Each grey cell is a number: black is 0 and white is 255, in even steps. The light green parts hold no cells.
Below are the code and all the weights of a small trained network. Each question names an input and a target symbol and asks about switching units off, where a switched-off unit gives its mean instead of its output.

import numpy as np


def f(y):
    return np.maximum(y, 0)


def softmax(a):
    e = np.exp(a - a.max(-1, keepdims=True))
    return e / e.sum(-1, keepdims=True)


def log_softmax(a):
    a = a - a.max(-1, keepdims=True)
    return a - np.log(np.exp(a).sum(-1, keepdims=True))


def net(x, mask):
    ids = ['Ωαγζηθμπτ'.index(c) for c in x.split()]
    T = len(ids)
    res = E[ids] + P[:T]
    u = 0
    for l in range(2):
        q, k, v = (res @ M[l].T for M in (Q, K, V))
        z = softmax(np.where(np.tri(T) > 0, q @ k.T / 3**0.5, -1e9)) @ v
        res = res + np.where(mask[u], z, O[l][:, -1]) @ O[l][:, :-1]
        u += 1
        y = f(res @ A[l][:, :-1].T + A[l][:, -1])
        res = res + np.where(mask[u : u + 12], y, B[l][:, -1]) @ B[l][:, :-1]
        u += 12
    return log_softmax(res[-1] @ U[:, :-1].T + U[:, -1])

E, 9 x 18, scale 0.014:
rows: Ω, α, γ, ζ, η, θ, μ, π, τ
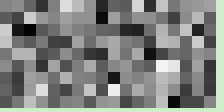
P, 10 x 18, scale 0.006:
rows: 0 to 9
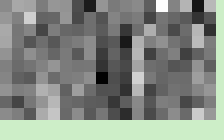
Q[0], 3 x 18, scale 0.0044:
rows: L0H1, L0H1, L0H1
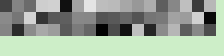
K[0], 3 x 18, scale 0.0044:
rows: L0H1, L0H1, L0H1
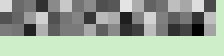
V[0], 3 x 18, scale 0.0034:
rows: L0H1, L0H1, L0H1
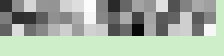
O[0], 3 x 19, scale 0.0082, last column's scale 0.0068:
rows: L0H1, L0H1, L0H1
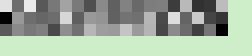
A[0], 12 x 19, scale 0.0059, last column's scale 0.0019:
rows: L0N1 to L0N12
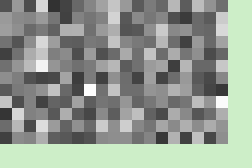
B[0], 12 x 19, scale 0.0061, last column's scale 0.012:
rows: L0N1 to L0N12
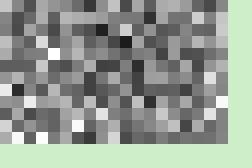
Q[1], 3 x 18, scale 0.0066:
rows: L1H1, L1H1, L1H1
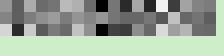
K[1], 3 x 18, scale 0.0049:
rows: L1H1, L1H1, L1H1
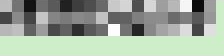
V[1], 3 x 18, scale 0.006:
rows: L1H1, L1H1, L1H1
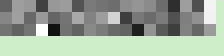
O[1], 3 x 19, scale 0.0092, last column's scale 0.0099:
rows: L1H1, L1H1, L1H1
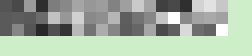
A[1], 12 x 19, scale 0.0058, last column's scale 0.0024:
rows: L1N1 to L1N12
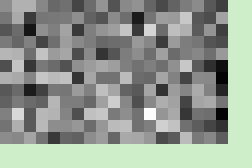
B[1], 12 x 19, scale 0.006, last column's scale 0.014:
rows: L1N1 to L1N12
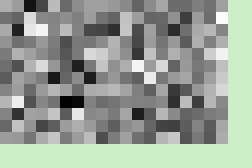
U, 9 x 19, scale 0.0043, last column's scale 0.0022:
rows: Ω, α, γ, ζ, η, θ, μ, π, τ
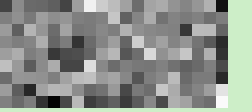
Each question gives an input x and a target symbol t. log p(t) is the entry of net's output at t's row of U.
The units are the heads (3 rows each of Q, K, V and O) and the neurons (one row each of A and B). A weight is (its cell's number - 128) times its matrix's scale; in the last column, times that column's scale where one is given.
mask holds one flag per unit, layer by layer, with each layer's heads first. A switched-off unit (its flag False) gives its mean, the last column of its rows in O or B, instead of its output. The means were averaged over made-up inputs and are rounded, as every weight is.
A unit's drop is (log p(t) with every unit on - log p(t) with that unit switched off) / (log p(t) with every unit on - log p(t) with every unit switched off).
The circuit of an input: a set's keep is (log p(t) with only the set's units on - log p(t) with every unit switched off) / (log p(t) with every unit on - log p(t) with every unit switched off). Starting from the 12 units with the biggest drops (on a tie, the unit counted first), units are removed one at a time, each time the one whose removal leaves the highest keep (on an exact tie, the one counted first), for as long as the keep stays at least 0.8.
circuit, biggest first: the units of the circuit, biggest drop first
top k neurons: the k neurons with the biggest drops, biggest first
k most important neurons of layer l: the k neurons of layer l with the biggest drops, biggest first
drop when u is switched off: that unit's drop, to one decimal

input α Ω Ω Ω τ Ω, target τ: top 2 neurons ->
L0N6, L1N8
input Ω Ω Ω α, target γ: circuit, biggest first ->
L1H1
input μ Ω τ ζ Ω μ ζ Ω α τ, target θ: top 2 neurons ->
L0N2, L1N1
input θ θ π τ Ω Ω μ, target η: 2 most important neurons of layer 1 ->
L1N7, L1N5
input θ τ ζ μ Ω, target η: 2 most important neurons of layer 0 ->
L0N2, L0N6
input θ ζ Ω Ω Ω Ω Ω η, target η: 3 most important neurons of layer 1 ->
L1N7, L1N5, L1N2
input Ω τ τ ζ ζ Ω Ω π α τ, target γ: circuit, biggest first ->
L0N2, L1H1
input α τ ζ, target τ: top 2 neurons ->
L0N2, L0N6
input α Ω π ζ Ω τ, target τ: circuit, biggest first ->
L0N6, L1H1, L1N8
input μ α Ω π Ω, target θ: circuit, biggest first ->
L1H1, L1N1, L1N7, L0N2
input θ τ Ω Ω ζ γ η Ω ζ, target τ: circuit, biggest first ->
L1N8, L1H1
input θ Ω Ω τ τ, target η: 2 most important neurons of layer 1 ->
L1N7, L1N5
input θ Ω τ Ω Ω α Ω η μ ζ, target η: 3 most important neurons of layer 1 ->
L1N7, L1N5, L1N2
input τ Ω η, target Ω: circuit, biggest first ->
L1H1, L0N6, L1N8
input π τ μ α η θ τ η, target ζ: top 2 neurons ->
L1N6, L0N6
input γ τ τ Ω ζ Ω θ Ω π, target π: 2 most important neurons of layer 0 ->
L0N7, L0N4
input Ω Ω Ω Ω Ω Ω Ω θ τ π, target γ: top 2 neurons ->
L0N2, L0N4
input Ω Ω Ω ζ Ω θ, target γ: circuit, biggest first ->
L1H1, L0N2
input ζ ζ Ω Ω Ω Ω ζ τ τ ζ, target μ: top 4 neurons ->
L1N2, L1N5, L1N11, L0N11
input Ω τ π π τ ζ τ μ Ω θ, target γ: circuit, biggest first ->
L0N2, L1H1
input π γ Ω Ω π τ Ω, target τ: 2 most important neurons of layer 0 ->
L0N7, L0N3
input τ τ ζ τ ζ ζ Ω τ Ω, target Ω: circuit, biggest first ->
L1H1, L0N6, L1N8
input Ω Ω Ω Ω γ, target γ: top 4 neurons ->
L1N3, L1N2, L0N9, L0N7
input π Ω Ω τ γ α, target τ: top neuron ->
L0N7
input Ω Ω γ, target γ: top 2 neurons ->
L1N3, L1N2
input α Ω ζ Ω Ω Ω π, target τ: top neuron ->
L0N6
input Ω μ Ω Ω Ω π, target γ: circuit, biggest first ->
L1H1, L0N2
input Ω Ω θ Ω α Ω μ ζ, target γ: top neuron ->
L0N2
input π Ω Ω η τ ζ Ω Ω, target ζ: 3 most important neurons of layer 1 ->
L1N6, L1N2, L1N5
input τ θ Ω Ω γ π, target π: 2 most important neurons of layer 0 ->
L0N4, L0N7
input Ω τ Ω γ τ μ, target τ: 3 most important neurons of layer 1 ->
L1N8, L1N6, L1N5
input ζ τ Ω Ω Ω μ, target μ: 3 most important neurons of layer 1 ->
L1N2, L1N5, L1N11
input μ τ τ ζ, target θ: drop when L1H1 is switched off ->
1.3
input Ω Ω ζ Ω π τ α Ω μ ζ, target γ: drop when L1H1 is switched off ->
1.5
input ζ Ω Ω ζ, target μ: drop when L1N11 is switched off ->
0.2
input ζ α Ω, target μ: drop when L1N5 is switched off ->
0.2
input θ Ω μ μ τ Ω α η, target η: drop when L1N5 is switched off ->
0.4
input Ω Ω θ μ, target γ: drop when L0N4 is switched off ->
0.1
